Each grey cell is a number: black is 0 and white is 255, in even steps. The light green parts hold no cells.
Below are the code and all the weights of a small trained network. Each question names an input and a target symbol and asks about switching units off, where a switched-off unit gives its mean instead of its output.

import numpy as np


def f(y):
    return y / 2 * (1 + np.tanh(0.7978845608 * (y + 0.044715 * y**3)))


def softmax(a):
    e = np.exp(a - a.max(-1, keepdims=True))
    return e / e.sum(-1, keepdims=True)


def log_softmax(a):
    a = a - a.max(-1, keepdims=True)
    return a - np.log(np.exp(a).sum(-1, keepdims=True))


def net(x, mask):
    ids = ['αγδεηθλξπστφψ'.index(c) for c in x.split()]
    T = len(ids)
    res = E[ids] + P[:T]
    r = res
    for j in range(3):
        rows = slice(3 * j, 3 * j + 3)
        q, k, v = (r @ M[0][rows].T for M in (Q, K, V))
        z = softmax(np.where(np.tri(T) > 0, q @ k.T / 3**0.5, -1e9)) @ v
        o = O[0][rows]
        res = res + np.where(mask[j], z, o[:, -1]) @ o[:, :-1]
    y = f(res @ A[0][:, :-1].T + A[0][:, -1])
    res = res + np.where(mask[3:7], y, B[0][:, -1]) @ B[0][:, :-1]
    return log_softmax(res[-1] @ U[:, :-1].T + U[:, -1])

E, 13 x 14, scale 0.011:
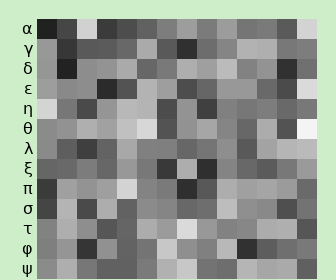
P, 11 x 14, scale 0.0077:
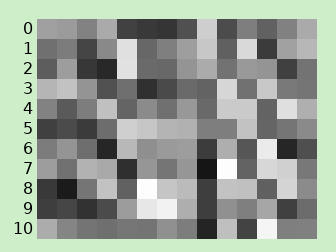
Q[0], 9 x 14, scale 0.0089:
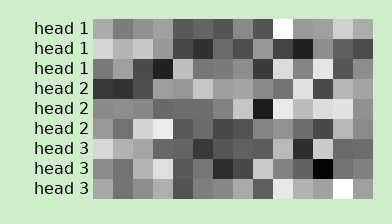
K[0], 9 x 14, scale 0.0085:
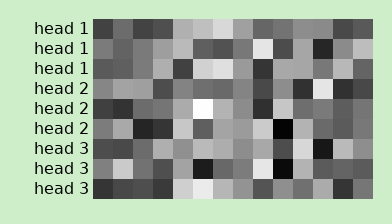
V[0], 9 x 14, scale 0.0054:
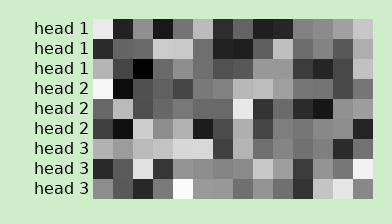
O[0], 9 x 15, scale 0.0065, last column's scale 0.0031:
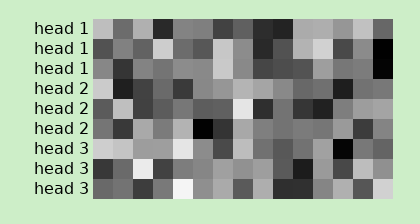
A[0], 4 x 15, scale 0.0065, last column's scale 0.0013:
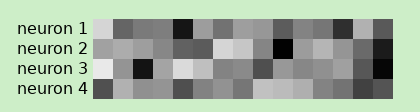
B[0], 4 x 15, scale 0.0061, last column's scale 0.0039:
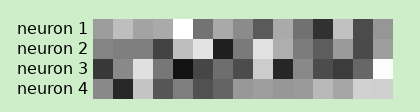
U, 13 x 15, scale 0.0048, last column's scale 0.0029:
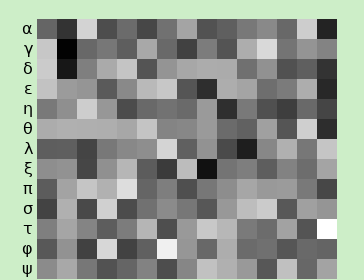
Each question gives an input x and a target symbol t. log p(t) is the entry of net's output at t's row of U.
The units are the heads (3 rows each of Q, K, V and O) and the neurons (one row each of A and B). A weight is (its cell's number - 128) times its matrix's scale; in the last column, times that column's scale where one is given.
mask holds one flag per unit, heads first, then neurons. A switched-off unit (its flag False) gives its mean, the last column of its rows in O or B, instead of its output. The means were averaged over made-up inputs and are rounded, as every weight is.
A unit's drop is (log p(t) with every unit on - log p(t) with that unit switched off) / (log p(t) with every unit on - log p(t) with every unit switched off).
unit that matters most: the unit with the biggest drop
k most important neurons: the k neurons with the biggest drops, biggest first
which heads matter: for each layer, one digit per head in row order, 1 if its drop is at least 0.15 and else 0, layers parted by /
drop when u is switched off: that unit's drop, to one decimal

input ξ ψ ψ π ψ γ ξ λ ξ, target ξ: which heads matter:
010
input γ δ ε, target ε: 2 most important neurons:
(neuron 1; neuron 3)
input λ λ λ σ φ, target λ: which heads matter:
001
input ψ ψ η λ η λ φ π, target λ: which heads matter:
101
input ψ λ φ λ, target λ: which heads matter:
101
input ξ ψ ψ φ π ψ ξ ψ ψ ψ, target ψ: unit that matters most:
head 1
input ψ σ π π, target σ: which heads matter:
100
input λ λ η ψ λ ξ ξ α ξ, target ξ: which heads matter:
010
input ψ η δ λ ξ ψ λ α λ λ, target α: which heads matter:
111
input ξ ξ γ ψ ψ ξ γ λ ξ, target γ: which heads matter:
110
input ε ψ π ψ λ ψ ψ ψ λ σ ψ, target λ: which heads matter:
001
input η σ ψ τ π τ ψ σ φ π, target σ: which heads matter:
101
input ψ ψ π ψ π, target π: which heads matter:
010
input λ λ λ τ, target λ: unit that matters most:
head 3
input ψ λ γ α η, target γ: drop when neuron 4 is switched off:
-0.1
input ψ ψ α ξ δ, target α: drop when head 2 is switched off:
0.2
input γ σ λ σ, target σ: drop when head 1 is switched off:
0.6
